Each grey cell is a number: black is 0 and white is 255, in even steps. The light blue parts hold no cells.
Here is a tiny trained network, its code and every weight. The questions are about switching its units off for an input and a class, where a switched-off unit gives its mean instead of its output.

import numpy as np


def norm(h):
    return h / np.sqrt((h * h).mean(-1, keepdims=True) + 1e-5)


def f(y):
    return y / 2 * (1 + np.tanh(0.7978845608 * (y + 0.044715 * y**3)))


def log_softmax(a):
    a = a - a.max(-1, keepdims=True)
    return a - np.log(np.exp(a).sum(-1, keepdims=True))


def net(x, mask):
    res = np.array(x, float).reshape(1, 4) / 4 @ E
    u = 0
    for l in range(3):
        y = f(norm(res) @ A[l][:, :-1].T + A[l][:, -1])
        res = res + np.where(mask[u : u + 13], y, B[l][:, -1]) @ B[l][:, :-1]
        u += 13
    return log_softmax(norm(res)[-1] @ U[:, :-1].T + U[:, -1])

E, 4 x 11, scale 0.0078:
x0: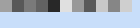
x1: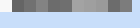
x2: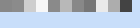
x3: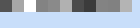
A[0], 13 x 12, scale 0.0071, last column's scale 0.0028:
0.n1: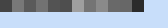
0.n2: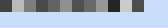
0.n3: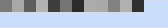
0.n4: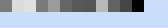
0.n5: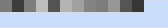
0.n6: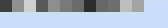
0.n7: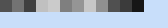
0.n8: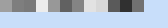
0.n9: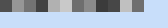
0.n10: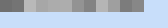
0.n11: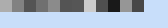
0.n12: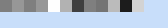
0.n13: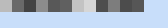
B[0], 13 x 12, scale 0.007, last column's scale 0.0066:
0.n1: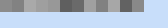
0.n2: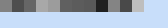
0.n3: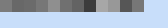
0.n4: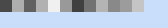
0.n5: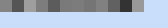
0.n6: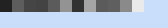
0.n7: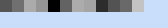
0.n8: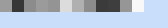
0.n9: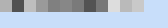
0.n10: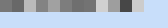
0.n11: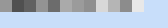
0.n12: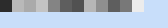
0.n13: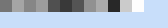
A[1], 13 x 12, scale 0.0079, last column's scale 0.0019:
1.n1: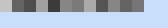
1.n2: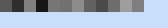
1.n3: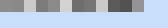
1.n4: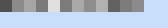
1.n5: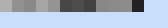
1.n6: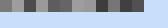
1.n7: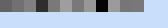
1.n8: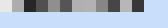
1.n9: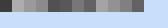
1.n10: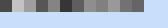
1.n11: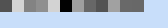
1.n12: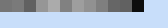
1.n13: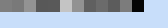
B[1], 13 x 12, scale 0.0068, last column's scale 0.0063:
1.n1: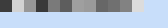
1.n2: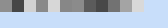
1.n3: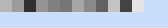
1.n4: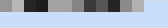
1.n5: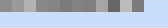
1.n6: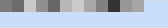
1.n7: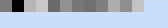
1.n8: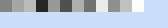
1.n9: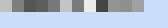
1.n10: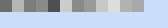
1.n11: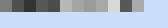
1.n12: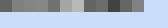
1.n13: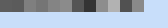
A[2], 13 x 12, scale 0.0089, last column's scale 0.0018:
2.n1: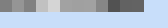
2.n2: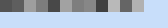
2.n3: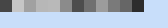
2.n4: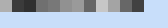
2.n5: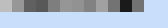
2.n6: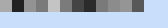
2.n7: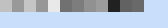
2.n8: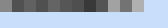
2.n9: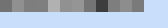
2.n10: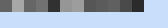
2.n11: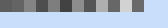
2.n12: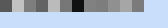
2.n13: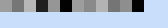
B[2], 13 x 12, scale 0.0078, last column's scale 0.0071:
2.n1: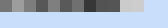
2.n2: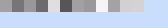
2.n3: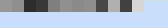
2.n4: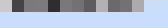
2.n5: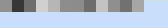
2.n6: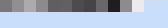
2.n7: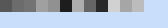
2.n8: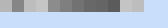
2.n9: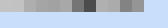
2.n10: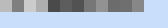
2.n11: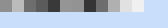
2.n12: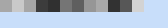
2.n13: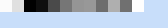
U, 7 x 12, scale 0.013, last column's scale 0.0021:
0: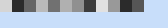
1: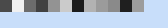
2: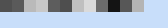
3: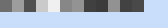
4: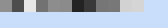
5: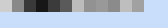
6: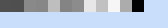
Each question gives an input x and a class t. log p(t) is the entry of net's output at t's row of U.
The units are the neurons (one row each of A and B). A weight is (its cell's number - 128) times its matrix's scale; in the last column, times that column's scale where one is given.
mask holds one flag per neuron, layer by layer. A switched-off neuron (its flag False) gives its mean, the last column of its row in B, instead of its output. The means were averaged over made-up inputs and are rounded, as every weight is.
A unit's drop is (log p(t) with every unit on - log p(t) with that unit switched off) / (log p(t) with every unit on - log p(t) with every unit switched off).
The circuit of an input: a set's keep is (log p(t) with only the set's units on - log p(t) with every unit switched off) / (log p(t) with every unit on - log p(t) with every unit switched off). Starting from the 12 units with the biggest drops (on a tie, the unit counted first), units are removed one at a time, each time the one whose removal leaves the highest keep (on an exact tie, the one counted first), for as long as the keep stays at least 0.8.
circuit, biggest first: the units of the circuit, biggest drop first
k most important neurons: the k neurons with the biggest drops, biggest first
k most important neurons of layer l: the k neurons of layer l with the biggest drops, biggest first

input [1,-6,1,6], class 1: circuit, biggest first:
[0.n4, 2.n3]
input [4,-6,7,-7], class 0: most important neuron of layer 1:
[1.n3]
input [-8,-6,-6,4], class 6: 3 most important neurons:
[1.n11, 1.n10, 0.n8]
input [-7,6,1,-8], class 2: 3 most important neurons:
[0.n7, 0.n8, 1.n6]
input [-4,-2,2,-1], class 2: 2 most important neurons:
[0.n7, 0.n8]
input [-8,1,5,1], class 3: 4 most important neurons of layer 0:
[0.n8, 0.n4, 0.n6, 0.n13]
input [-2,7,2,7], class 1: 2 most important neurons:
[0.n4, 2.n12]
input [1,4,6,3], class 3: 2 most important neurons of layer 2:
[2.n7, 2.n1]
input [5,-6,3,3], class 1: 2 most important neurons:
[0.n8, 0.n10]
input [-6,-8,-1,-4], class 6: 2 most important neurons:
[2.n2, 1.n11]
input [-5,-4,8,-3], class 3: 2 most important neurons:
[0.n8, 0.n4]
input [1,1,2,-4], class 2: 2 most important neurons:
[0.n8, 0.n7]
